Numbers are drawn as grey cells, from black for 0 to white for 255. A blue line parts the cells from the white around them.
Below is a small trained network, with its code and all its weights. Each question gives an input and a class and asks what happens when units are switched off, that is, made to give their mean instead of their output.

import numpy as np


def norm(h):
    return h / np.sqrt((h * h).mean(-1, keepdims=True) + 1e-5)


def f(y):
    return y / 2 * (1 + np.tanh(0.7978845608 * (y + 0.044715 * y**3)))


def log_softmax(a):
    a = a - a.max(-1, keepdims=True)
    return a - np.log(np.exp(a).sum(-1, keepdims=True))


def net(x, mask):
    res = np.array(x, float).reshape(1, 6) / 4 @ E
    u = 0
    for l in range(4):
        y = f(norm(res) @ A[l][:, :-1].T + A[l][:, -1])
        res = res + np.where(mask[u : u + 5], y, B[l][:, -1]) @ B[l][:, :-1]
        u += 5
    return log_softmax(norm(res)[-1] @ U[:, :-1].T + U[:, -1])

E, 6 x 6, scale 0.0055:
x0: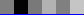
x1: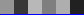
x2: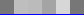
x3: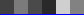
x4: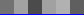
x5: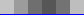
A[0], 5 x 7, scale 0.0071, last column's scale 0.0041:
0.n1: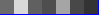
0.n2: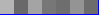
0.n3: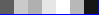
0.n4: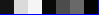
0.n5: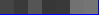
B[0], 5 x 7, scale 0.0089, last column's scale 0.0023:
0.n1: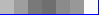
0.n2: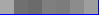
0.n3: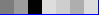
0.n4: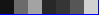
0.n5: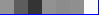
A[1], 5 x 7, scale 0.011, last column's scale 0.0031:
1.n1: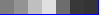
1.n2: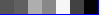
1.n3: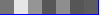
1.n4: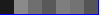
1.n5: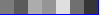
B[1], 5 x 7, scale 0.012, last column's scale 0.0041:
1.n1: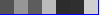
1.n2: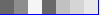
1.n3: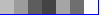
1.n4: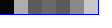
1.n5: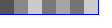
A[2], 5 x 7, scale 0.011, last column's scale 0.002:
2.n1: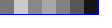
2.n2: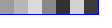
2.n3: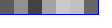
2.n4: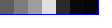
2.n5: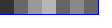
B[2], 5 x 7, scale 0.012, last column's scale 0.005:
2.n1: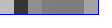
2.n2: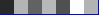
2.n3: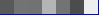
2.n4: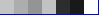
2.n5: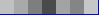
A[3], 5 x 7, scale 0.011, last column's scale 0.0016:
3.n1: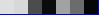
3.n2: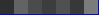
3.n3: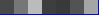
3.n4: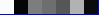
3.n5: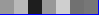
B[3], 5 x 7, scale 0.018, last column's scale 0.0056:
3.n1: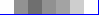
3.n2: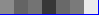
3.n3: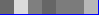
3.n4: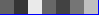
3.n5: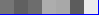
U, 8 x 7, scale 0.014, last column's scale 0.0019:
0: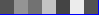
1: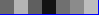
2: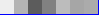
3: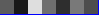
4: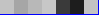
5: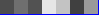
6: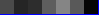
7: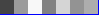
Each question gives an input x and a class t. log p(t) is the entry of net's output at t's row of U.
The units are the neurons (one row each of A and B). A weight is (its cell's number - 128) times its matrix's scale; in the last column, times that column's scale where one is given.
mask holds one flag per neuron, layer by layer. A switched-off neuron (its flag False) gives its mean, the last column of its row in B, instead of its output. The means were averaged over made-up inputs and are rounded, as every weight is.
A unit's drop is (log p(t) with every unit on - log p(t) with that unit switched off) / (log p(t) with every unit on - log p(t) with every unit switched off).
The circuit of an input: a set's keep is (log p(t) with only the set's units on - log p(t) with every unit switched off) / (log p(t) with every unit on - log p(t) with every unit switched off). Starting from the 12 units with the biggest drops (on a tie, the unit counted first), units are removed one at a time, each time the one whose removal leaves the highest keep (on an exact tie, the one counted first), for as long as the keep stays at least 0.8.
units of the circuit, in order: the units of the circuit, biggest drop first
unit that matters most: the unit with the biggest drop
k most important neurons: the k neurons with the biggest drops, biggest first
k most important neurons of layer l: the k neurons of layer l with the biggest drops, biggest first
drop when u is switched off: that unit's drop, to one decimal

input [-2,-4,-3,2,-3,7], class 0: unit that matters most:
1.n3
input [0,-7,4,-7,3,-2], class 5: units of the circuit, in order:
[0.n3 3.n5]
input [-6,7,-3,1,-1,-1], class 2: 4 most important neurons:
[3.n1 1.n3 0.n1 2.n3]
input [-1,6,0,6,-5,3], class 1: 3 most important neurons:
[0.n4 0.n3 1.n4]
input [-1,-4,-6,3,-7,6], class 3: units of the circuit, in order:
[3.n4 1.n4]
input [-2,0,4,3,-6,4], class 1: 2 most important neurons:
[0.n4 1.n4]
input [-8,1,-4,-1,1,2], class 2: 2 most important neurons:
[3.n1 1.n3]
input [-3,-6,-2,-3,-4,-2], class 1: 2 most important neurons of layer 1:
[1.n4 1.n2]
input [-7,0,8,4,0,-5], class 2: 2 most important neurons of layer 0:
[0.n1 0.n3]
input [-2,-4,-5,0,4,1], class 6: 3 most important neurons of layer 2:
[2.n5 2.n4 2.n3]
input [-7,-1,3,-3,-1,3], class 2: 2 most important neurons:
[1.n3 3.n1]
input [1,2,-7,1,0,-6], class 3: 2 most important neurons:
[0.n5 3.n4]
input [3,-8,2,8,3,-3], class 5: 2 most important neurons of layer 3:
[3.n5 3.n4]
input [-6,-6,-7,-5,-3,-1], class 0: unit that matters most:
2.n2
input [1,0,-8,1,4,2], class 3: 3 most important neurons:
[3.n4 1.n4 0.n3]
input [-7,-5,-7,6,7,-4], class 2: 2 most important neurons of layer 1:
[1.n3 1.n1]
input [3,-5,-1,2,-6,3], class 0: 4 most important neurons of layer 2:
[2.n2 2.n1 2.n5 2.n4]
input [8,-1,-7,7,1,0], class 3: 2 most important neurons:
[3.n4 0.n3]
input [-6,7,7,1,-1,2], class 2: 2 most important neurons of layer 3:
[3.n1 3.n4]
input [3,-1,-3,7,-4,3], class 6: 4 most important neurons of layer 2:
[2.n3 2.n1 2.n4 2.n5]
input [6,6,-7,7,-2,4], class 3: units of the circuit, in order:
[3.n4]
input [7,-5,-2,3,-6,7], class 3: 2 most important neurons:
[3.n4 1.n2]
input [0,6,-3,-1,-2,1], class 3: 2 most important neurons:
[1.n1 0.n5]
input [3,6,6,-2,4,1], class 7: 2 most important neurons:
[1.n2 1.n5]
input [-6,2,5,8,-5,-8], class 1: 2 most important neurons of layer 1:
[1.n4 1.n3]
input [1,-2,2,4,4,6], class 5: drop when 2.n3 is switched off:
0.4
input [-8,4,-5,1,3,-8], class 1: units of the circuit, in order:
[3.n2]
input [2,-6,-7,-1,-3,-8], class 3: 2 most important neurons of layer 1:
[1.n4 1.n1]
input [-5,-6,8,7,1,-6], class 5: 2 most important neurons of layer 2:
[2.n3 2.n5]
